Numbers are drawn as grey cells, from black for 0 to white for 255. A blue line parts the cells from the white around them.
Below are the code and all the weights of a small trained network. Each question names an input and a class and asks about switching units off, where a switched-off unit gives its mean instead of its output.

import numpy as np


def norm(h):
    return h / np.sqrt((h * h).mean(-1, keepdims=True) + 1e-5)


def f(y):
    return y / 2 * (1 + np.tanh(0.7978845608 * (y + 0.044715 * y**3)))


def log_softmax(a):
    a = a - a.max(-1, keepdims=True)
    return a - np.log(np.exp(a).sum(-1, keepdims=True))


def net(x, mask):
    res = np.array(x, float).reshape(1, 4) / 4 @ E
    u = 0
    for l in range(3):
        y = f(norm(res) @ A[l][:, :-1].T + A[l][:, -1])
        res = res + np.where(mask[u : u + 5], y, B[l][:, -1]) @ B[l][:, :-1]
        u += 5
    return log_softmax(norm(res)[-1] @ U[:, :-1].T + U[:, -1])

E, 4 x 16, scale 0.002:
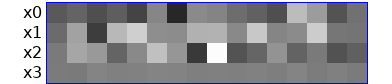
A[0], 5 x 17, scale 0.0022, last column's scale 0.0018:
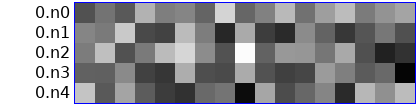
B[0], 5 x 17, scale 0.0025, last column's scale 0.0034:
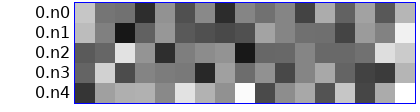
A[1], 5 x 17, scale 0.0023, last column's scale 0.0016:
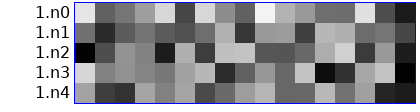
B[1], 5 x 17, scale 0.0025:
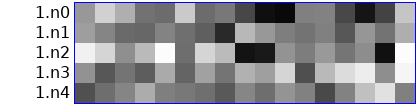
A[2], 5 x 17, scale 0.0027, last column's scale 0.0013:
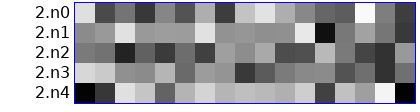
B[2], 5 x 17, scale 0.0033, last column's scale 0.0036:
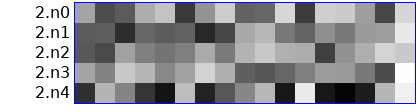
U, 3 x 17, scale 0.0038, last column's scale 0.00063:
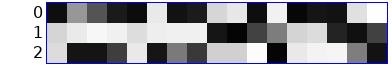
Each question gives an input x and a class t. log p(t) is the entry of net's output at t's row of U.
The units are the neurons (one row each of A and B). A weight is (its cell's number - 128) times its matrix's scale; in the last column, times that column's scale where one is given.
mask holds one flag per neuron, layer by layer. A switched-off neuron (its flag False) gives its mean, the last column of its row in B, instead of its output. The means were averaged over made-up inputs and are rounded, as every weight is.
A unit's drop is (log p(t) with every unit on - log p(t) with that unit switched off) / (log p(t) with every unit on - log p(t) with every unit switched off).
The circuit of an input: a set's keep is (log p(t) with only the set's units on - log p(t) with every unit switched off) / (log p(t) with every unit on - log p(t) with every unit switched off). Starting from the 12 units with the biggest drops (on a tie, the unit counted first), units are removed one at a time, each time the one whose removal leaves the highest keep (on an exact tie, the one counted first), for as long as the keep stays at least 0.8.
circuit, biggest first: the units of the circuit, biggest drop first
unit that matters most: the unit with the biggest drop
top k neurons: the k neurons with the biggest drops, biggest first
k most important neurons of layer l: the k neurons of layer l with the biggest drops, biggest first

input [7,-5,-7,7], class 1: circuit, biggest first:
[1.n2 0.n4]
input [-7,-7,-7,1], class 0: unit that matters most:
0.n4
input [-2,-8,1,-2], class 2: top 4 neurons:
[0.n1 1.n3 2.n0 0.n2]
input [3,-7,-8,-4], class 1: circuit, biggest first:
[1.n2 0.n4]
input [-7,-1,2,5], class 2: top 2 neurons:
[0.n4 1.n3]
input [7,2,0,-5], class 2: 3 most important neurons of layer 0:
[0.n4 0.n0 0.n2]
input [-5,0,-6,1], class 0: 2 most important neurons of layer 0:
[0.n1 0.n4]
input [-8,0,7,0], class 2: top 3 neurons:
[0.n4 1.n3 2.n0]
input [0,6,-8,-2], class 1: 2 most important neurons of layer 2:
[2.n1 2.n3]
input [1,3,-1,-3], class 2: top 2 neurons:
[1.n2 2.n4]
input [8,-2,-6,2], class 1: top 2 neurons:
[1.n2 0.n4]
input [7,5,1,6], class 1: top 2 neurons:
[0.n1 1.n2]
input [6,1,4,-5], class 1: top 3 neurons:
[1.n2 0.n2 2.n4]
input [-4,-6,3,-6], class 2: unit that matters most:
0.n1
